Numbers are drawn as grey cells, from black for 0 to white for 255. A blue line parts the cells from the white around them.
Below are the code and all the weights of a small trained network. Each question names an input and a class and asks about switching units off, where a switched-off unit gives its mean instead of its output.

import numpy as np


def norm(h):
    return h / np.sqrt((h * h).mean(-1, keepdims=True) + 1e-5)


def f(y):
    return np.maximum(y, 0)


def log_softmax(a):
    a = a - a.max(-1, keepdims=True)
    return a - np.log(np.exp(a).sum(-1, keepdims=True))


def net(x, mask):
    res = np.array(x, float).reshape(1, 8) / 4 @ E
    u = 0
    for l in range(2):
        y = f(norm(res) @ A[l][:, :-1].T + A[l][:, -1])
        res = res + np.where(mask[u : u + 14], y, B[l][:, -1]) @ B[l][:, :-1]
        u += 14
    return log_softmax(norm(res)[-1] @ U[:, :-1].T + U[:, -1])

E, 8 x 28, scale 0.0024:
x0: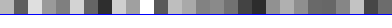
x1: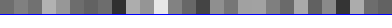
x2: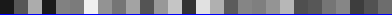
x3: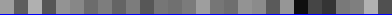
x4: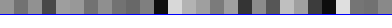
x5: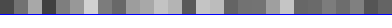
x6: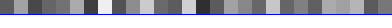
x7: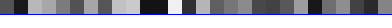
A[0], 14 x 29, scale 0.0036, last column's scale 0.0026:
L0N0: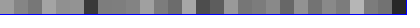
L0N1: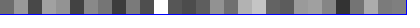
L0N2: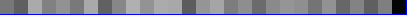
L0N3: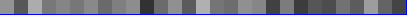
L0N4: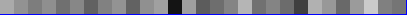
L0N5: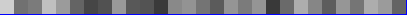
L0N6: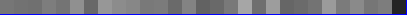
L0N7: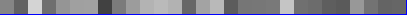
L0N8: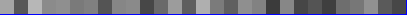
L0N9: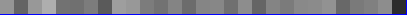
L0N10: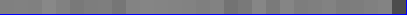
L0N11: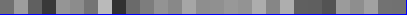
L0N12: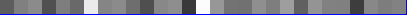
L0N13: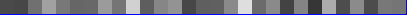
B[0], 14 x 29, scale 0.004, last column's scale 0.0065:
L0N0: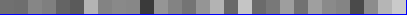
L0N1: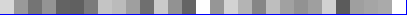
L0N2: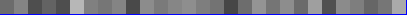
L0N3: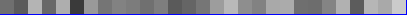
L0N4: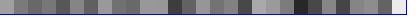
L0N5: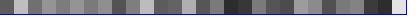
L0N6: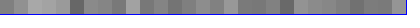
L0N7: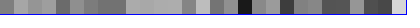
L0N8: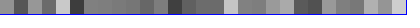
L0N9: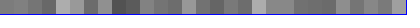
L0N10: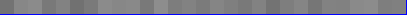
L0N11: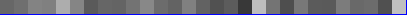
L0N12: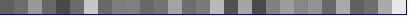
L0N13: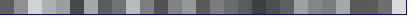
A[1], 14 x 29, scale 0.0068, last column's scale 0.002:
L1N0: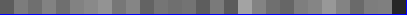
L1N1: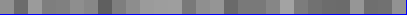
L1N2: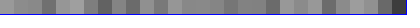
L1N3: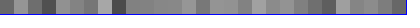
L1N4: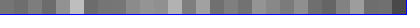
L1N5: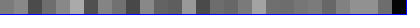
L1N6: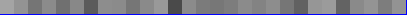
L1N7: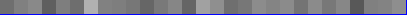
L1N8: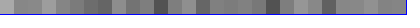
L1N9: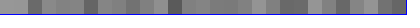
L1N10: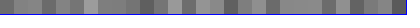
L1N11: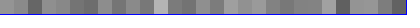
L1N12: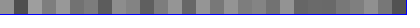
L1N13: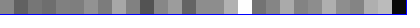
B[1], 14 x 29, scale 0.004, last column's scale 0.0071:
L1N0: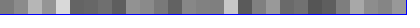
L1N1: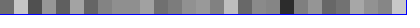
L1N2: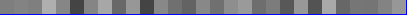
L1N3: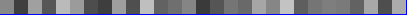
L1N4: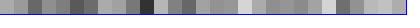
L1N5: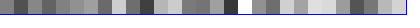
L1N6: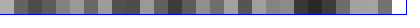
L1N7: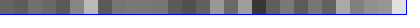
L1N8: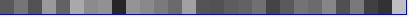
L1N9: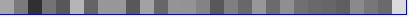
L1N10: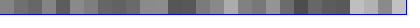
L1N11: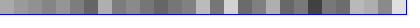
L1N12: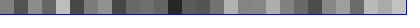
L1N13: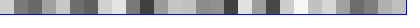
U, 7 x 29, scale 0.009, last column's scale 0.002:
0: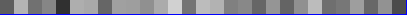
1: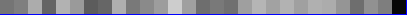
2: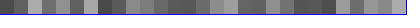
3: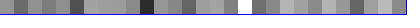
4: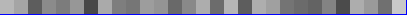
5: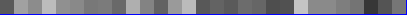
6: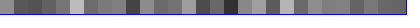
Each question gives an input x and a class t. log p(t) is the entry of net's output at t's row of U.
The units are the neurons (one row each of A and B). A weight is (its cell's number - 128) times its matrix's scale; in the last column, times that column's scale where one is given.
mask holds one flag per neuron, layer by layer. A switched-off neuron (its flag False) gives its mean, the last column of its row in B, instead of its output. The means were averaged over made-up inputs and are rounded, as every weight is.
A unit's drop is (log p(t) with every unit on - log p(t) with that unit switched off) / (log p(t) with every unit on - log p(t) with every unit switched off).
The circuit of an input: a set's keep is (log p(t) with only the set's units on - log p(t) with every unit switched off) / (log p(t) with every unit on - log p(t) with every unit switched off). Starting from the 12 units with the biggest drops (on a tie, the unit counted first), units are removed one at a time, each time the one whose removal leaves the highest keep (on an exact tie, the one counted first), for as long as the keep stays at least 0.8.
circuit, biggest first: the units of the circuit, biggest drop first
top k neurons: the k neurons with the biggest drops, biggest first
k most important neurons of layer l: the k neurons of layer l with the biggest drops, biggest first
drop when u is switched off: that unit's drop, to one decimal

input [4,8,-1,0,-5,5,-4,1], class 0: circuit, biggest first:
[L0N7; L1N6]
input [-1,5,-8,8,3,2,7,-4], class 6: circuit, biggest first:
[L1N5]
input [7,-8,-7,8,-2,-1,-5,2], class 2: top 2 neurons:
[L0N8; L0N3]
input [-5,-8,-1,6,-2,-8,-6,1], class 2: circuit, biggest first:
[L0N5; L0N3]
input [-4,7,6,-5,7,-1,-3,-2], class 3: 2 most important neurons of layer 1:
[L1N13; L1N6]
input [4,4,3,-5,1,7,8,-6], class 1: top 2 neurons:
[L0N1; L0N4]
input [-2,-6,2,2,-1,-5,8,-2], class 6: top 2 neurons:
[L0N1; L1N5]
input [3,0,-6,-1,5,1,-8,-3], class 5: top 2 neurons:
[L0N5; L0N1]
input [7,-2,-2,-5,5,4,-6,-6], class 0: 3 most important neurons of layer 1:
[L1N6; L1N11; L1N12]
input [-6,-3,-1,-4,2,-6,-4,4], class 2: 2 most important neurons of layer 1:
[L1N10; L1N13]
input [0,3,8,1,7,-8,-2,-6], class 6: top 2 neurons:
[L0N11; L1N5]
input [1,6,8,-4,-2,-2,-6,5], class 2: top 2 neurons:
[L0N7; L0N13]
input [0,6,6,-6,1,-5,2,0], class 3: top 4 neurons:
[L0N1; L0N5; L0N7; L0N11]
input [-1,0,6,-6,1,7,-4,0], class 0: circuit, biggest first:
[L0N7]
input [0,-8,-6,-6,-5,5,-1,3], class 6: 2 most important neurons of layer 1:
[L1N11; L1N1]
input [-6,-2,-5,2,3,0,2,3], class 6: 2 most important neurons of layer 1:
[L1N5; L1N3]
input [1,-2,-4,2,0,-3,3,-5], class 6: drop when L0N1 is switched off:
0.6
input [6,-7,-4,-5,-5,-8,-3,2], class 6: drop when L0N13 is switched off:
0.2
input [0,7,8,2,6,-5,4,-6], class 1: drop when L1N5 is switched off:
0.2
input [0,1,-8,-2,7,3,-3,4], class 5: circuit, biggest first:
[L0N5]
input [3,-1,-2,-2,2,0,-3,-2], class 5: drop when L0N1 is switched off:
0.3
